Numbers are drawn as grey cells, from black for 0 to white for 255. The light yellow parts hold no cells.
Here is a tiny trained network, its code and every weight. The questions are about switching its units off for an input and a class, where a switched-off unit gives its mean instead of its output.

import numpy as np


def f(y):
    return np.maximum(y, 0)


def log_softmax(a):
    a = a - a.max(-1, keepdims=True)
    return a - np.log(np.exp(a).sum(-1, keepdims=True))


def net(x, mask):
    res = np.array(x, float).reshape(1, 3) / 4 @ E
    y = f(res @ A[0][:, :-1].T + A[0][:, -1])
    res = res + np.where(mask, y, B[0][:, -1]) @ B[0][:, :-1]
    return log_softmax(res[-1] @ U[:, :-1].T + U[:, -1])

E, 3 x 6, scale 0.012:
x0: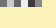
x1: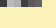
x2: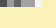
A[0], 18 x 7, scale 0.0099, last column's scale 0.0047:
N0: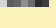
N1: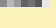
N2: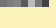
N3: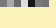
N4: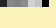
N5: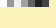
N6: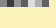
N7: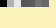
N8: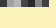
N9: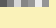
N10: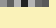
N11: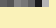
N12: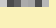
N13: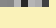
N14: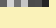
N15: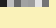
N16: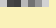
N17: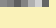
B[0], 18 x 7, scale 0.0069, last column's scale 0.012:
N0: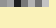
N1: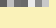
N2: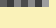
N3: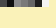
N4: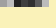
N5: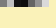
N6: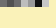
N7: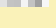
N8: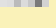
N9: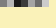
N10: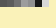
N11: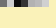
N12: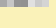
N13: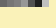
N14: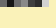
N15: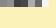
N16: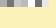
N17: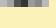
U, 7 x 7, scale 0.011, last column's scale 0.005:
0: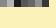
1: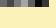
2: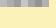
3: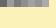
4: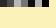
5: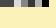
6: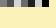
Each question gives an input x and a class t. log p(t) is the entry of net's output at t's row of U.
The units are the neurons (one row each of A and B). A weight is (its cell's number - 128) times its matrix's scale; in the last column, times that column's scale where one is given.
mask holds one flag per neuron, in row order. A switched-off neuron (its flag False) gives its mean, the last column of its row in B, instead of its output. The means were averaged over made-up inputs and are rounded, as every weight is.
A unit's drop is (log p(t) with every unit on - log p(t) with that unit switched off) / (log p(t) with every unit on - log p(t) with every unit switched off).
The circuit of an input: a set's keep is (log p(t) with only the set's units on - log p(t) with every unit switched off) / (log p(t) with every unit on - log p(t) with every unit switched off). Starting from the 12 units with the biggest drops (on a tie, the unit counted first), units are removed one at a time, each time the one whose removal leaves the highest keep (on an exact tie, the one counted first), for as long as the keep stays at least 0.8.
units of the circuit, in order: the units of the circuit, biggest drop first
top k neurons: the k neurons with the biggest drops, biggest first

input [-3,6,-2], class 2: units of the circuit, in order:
N7
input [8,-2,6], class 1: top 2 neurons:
N3; N14
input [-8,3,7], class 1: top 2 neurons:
N6; N13
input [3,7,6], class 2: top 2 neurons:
N7; N8
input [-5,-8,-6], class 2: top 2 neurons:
N12; N16
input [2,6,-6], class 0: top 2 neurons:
N5; N11
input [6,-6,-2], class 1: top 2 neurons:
N3; N7
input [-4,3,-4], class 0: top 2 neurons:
N11; N3
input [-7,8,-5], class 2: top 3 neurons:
N7; N8; N3
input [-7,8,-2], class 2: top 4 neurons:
N7; N8; N3; N14
